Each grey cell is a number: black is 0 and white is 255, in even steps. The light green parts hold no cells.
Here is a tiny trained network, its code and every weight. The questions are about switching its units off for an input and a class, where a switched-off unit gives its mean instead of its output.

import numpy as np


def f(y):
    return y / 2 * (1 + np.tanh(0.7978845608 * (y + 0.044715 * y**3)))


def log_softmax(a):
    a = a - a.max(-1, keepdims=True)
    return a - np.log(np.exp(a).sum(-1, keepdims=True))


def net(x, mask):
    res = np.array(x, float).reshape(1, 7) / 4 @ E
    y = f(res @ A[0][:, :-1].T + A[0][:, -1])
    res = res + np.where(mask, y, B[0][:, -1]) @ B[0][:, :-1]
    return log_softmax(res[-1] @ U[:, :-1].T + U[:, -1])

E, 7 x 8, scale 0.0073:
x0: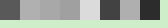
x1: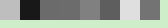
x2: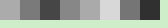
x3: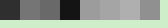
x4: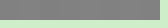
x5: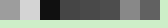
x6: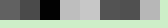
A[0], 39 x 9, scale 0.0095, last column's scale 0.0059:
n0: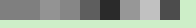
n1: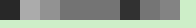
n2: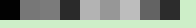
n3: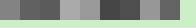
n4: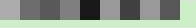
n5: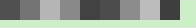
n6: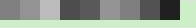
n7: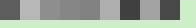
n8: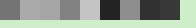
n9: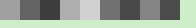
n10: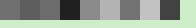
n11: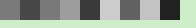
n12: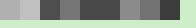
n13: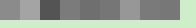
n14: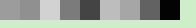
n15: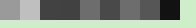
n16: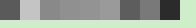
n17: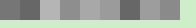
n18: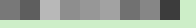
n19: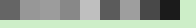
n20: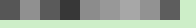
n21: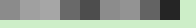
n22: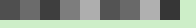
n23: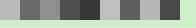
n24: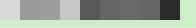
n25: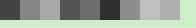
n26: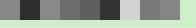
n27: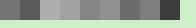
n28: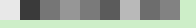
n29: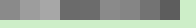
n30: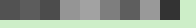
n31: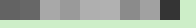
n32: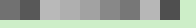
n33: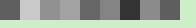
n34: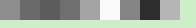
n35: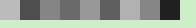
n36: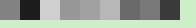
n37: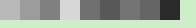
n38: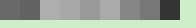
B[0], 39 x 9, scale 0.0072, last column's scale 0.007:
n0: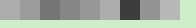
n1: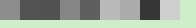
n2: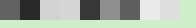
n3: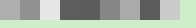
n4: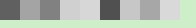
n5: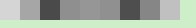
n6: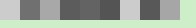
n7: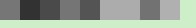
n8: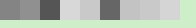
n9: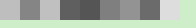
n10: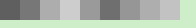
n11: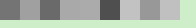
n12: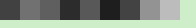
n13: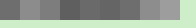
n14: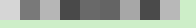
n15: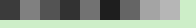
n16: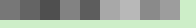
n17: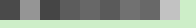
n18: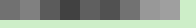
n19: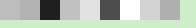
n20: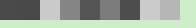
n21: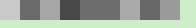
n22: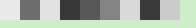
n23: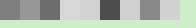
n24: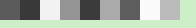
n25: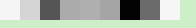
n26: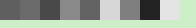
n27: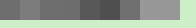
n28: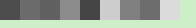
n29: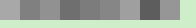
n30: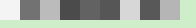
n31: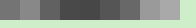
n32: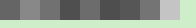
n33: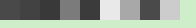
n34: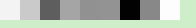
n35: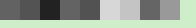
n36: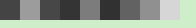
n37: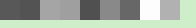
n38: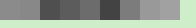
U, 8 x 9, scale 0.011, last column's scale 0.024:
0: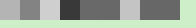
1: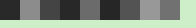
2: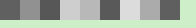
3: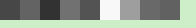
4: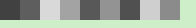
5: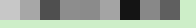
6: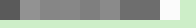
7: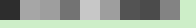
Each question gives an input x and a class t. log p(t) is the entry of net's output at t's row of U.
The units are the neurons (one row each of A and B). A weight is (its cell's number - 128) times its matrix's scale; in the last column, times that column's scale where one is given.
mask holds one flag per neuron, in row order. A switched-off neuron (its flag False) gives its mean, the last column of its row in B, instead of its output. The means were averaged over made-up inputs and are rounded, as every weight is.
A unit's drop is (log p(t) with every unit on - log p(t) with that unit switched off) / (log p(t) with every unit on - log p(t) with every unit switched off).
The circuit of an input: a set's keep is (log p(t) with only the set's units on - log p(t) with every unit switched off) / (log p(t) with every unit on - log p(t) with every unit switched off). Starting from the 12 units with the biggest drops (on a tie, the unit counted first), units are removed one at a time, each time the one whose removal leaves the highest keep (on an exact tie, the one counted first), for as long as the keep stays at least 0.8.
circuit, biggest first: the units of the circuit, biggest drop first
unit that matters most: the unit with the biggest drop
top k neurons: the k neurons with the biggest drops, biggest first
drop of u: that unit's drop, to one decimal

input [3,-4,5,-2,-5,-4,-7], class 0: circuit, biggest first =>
[n14]
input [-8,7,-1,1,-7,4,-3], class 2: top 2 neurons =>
[n23 n4]
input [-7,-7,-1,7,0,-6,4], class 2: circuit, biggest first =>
[n11 n23]
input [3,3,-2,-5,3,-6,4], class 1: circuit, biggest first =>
[n36 n32 n17]
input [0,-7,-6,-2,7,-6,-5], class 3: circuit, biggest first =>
[n33 n1]
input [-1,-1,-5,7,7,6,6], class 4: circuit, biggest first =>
[n20 n2]
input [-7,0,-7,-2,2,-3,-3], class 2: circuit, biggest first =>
[n23 n11]
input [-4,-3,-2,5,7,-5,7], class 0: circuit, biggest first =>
[n22 n30]
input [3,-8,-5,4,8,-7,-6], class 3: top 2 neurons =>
[n1 n33]
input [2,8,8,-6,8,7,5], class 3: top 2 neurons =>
[n28 n35]
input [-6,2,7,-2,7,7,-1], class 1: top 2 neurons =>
[n12 n15]
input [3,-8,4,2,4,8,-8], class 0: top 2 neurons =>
[n6 n21]
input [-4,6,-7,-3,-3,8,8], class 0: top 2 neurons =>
[n22 n3]
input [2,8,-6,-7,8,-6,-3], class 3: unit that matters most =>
n26
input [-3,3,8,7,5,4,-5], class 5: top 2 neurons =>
[n34 n24]
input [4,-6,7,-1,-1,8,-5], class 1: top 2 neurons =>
[n15 n12]
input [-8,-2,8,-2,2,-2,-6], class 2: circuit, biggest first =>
[n23 n4]
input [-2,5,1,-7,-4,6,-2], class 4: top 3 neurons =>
[n24 n37 n36]
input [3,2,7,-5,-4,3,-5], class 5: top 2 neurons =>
[n34 n2]
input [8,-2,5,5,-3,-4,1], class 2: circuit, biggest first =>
[n19]
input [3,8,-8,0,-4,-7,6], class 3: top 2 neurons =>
[n26 n35]
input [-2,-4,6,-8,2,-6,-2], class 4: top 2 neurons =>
[n24 n37]
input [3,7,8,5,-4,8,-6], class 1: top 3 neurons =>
[n15 n12 n25]
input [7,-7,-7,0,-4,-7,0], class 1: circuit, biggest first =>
[n32 n17]
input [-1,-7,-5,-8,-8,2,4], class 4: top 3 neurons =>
[n24 n37 n26]
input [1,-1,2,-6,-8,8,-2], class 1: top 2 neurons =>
[n12 n15]
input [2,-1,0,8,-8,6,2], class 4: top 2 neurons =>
[n2 n20]
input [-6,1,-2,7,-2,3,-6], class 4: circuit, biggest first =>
[n20]
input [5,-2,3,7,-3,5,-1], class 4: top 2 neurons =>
[n2 n20]
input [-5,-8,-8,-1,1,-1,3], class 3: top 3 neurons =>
[n33 n7 n1]
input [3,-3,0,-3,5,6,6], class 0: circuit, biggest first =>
[n22 n3 n9]
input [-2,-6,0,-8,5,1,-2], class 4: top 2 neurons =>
[n24 n37]
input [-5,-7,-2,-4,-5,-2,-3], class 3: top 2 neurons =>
[n33 n7]
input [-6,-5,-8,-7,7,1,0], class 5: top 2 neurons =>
[n5 n25]
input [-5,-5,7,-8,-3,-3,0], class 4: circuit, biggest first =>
[n24]
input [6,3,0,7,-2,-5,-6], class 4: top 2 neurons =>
[n2 n22]
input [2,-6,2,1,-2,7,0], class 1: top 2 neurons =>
[n15 n12]
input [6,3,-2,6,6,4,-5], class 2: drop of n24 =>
0.2
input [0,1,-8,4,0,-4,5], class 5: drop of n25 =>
0.5
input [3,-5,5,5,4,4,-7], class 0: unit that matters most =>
n6
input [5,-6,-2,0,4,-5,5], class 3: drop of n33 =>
0.4
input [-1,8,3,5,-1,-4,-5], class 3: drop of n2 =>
0.0
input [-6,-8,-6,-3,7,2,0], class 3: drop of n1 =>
0.1
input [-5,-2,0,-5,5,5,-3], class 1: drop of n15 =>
0.3
